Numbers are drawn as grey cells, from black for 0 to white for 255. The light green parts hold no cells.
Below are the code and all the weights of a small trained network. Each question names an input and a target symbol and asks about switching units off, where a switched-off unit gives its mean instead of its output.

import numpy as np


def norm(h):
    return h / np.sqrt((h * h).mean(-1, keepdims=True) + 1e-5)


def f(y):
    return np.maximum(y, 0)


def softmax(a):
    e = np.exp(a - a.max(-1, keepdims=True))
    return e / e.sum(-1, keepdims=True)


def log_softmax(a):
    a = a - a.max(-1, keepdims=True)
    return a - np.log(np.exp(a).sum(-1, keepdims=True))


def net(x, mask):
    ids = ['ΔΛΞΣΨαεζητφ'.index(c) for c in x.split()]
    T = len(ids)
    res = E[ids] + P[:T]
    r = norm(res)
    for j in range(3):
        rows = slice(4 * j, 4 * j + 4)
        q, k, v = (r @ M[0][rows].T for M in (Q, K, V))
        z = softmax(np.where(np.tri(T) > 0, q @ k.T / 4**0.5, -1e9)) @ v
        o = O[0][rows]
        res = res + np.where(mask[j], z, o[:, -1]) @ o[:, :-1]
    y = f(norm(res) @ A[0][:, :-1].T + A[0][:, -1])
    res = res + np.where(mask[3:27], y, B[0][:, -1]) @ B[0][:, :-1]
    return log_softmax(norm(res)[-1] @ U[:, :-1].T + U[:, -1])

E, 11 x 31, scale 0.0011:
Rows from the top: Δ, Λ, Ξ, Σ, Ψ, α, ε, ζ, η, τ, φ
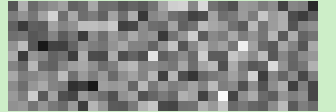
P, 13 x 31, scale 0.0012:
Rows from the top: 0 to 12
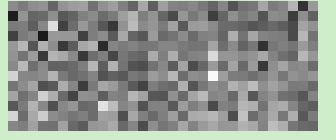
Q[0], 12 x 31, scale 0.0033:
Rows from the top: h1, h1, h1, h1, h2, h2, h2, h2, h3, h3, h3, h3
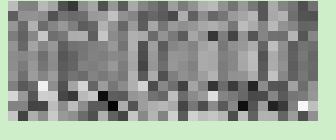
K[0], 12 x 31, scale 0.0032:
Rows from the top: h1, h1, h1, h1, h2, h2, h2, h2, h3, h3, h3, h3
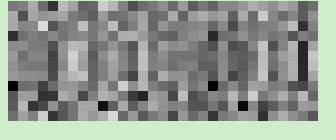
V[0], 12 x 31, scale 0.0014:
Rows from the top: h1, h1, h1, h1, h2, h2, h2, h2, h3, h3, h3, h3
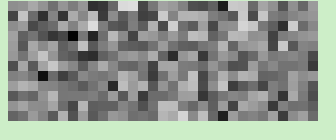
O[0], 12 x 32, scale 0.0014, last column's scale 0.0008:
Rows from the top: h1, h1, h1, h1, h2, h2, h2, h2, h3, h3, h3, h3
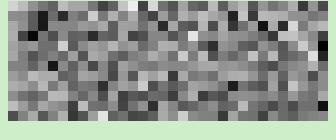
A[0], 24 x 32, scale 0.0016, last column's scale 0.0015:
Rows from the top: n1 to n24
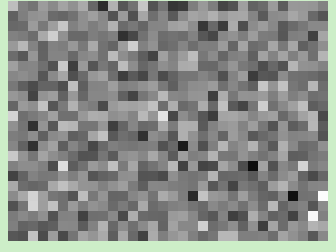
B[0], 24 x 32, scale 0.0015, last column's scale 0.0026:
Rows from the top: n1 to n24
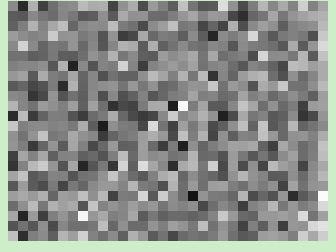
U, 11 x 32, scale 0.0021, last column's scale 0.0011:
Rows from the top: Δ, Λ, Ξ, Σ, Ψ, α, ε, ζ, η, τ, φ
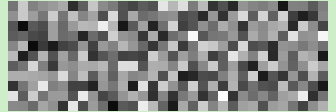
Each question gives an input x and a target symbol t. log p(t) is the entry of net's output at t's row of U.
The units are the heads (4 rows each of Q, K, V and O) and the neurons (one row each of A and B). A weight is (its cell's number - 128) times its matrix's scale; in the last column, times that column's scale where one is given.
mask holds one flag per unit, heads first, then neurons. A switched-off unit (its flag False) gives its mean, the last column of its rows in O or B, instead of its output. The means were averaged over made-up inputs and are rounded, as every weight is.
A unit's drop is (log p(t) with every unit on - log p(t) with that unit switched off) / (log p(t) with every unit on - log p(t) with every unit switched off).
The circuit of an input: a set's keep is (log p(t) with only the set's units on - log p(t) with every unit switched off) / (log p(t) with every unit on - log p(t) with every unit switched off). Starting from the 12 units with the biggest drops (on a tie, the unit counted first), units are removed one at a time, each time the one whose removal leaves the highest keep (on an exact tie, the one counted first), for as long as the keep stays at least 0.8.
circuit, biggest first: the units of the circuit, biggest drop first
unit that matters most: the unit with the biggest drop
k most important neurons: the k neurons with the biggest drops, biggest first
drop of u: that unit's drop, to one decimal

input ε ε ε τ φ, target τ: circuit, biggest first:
(h3; n1)
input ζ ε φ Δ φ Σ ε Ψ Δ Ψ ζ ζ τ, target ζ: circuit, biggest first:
(h1)
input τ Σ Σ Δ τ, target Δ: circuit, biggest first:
(h2; n12)
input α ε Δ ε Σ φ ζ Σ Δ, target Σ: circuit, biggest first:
(h3; n20)
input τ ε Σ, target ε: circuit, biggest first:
(h3; h1)
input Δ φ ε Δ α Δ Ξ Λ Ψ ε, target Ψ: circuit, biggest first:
(h1; h2)
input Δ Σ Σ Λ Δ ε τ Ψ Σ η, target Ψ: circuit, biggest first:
(h2; h1)
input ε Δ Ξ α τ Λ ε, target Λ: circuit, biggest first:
(h2; h3)
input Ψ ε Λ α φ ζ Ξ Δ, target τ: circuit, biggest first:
(h2; n24)
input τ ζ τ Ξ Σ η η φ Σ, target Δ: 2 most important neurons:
(n12; n11)
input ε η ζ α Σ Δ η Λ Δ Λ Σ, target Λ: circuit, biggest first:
(h1; h3)
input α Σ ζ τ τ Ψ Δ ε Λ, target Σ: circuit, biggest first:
(h1; n20)
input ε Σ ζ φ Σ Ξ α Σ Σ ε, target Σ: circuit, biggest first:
(h3; n20)
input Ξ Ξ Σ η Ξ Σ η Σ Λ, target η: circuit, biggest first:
(h2; n17)
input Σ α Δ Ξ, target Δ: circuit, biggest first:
(h3; n8)
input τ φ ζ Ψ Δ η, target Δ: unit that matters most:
h2
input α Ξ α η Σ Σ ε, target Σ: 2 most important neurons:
(n20; n19)
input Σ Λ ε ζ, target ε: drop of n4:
0.2
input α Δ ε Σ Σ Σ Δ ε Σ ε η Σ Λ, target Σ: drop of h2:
0.2
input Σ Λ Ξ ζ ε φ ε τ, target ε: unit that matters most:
h3
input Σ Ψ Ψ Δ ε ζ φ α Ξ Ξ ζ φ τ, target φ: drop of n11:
0.1
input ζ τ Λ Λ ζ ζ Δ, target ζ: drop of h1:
0.9
